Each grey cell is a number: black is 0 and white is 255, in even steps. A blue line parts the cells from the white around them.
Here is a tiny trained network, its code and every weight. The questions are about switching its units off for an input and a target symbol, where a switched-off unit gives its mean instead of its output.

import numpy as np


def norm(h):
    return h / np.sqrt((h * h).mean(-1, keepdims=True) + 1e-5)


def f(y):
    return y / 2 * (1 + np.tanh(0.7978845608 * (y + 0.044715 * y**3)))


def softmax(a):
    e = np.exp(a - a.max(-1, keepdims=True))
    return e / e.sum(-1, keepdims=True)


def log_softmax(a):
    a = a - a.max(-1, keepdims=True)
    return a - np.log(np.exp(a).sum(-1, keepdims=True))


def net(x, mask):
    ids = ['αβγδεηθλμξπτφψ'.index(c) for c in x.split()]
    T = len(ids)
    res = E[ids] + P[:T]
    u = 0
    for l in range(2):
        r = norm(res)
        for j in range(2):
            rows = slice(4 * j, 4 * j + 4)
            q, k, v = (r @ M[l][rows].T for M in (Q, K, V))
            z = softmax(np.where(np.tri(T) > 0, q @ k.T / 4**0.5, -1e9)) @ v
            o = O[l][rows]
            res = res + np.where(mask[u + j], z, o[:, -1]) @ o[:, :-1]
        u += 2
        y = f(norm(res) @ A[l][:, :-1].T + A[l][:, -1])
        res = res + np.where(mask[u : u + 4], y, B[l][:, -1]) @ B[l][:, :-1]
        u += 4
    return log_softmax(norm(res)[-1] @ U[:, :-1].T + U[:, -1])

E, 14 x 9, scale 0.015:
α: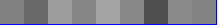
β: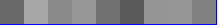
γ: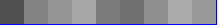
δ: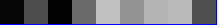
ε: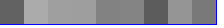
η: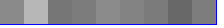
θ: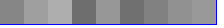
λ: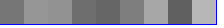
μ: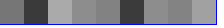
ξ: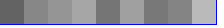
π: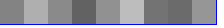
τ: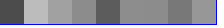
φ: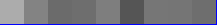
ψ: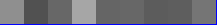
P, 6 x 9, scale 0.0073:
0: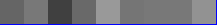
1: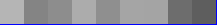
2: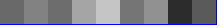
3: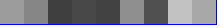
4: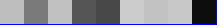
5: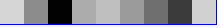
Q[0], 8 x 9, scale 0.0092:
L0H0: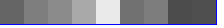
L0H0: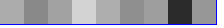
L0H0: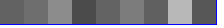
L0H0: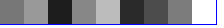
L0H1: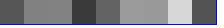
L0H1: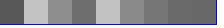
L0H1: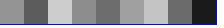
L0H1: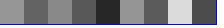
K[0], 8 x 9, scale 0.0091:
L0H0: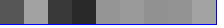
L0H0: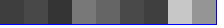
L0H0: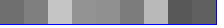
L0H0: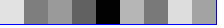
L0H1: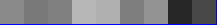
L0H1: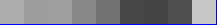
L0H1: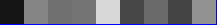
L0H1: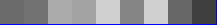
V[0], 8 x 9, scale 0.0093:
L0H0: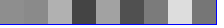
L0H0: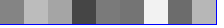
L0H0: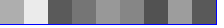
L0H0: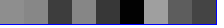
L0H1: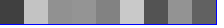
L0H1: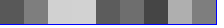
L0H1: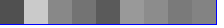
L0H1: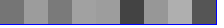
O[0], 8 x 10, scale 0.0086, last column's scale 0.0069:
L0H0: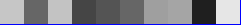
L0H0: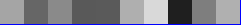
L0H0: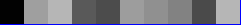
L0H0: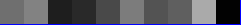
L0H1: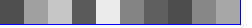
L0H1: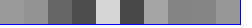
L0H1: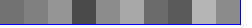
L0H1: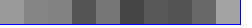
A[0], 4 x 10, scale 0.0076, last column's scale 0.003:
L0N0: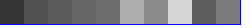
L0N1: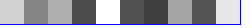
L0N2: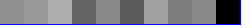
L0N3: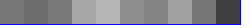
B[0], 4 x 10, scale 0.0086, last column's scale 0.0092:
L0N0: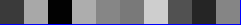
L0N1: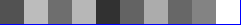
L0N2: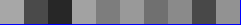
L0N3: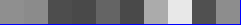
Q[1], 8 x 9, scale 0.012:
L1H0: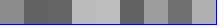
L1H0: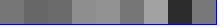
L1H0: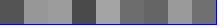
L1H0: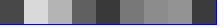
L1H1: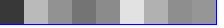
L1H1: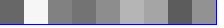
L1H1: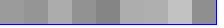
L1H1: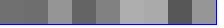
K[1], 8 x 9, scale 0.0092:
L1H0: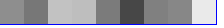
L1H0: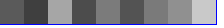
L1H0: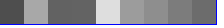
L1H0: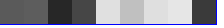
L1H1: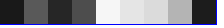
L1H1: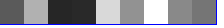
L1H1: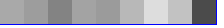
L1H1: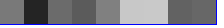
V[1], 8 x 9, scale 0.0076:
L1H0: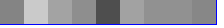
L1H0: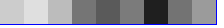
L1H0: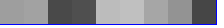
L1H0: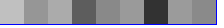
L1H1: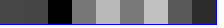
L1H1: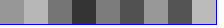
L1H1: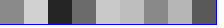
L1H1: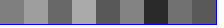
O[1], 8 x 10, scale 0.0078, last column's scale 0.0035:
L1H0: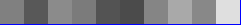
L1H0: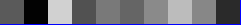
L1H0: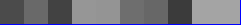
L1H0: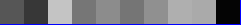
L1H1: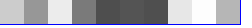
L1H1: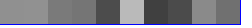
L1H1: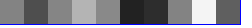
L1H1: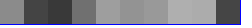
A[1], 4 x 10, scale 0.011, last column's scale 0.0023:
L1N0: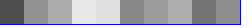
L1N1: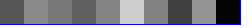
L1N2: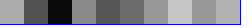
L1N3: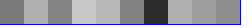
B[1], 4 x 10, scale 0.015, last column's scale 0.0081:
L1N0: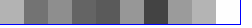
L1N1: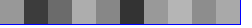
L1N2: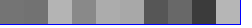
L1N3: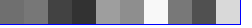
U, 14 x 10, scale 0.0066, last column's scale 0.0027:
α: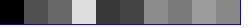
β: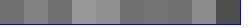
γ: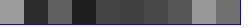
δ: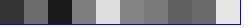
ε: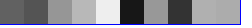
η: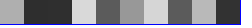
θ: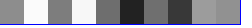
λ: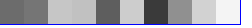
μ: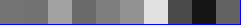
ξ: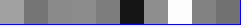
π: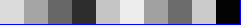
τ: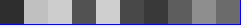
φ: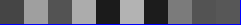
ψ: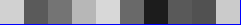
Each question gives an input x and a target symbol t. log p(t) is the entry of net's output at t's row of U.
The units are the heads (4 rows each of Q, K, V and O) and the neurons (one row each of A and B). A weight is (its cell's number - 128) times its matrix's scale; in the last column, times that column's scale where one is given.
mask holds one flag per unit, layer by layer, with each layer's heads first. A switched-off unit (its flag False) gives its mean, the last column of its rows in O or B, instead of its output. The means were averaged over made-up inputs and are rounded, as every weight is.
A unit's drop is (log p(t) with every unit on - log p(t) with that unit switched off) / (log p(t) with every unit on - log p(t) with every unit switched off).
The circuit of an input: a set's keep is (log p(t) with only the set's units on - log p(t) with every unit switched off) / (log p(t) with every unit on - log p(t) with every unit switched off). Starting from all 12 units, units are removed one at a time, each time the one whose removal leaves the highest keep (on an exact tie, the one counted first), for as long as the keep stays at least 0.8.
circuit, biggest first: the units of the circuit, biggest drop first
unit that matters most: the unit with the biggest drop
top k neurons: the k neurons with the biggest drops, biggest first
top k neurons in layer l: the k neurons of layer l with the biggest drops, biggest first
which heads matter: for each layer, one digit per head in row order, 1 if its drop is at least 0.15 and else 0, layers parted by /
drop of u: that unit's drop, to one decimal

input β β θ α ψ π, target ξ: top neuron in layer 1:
[L1N0]
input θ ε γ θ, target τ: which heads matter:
11 / 00
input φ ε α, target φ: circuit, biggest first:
[L0H1; L0H0]
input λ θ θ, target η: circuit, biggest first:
[L0H0; L0H1]
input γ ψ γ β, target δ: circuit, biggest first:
[L0H0; L1N3]
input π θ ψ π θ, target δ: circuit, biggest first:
[L0H0; L1N3]
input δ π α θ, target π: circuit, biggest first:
[L1N3; L1H0; L0H1; L1H1]
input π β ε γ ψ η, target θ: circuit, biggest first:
[L0N1; L1N3]
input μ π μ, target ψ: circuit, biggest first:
[L0H0; L1N2]
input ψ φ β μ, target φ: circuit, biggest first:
[L0H0; L0H1; L1N2]
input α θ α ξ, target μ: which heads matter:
10 / 01
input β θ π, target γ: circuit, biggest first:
[L0H0; L1N1]
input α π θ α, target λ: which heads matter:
10 / 00
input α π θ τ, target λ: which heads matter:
01 / 00
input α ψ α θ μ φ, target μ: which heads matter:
10 / 00
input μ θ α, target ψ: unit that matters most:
L1N2
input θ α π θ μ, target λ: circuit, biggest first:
[L0H0; L1N0]
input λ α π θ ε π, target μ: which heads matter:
10 / 00
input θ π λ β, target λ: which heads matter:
00 / 00
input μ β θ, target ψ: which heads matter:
11 / 00
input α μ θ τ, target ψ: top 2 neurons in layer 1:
[L1N2; L1N3]
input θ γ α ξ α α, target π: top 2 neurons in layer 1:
[L1N0; L1N3]
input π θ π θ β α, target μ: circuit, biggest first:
[L0H0]
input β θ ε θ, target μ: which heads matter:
10 / 01
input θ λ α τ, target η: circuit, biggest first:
[L0H0; L1N1]
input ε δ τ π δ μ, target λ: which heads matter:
01 / 00
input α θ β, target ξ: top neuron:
[L1N0]
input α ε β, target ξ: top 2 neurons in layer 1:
[L1N0; L1N3]
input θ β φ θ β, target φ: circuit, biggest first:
[L0H0; L0H1]
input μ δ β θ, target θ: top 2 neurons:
[L1N3; L1N0]
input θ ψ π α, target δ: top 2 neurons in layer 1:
[L1N3; L1N2]
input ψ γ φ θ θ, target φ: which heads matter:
11 / 00
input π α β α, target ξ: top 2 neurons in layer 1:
[L1N0; L1N3]
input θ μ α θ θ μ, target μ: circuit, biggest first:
[L1H1]
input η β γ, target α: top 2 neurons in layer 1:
[L1N1; L1N3]
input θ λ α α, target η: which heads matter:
10 / 00
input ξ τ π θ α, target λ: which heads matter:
00 / 00
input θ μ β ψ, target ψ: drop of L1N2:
0.5
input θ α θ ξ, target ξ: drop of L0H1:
0.2
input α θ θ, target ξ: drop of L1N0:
0.3
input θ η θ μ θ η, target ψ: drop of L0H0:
0.8
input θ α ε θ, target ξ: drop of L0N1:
0.1
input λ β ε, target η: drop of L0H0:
0.6
